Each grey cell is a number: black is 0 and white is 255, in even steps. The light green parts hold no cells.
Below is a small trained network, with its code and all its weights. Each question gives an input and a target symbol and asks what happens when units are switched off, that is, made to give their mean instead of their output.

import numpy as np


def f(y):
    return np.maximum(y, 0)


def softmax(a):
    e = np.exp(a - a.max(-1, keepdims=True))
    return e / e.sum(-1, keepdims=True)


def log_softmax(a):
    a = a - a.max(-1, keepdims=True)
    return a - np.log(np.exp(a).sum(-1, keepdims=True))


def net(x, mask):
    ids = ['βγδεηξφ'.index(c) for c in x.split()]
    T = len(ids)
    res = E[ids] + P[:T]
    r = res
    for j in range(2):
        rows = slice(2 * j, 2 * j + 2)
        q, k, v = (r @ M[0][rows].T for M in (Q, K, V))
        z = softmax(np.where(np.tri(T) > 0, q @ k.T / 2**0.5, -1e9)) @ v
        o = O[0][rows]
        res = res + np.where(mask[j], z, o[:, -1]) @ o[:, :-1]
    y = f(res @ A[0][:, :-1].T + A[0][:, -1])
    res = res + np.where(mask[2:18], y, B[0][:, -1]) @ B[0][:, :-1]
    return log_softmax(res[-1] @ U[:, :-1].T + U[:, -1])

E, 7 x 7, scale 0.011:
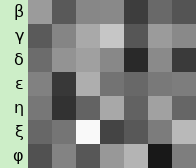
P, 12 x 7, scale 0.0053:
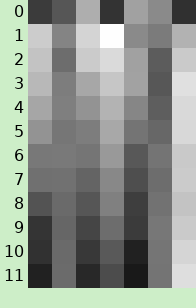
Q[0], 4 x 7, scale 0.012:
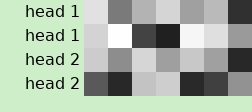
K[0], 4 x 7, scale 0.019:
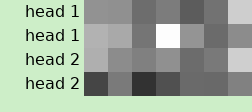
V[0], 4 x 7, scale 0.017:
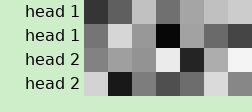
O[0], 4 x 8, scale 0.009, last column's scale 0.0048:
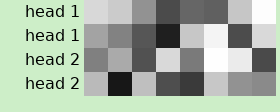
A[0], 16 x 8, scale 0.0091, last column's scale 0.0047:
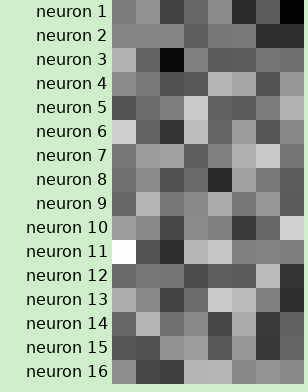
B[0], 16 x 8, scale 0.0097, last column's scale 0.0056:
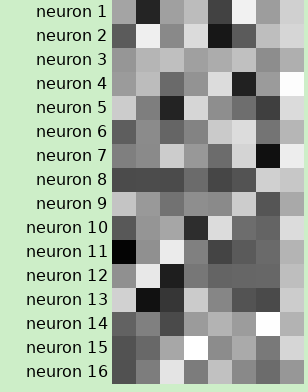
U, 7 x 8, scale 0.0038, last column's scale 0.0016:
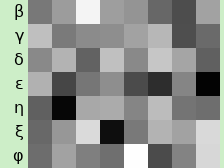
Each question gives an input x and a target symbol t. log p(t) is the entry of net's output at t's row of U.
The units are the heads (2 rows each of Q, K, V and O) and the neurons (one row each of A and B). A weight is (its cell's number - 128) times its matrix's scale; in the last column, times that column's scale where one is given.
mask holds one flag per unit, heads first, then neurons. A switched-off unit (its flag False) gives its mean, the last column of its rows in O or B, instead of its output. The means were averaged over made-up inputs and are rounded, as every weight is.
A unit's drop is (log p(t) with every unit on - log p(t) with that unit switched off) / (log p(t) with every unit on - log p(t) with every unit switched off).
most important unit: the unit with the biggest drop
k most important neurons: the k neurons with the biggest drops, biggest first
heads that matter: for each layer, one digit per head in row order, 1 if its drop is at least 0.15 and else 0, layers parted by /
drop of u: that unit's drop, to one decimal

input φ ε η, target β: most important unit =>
neuron 1
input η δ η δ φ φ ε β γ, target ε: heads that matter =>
10
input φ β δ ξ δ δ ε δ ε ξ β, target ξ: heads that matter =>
10
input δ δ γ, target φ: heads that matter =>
11
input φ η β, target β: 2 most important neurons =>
(neuron 1; neuron 2)
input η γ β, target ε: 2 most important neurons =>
(neuron 7; neuron 5)
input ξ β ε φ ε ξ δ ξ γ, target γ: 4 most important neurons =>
(neuron 13; neuron 7; neuron 9; neuron 2)
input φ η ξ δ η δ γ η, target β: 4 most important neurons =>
(neuron 10; neuron 1; neuron 2; neuron 3)
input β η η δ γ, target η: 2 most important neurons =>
(neuron 15; neuron 4)
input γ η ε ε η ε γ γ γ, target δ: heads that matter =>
11
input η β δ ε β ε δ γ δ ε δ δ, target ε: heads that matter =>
10
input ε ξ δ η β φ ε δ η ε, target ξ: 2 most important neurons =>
(neuron 5; neuron 13)
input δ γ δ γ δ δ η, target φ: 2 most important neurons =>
(neuron 4; neuron 1)
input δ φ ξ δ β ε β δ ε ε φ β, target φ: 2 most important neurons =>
(neuron 4; neuron 10)
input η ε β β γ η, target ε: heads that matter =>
11
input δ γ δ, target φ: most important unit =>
head 1
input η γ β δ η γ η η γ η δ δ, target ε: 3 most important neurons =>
(neuron 8; neuron 5; neuron 6)
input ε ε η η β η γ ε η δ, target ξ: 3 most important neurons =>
(neuron 5; neuron 13; neuron 15)
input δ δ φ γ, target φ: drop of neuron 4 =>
0.2
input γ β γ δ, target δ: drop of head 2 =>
1.5
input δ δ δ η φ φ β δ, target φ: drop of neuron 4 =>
0.3
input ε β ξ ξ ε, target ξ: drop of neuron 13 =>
0.2
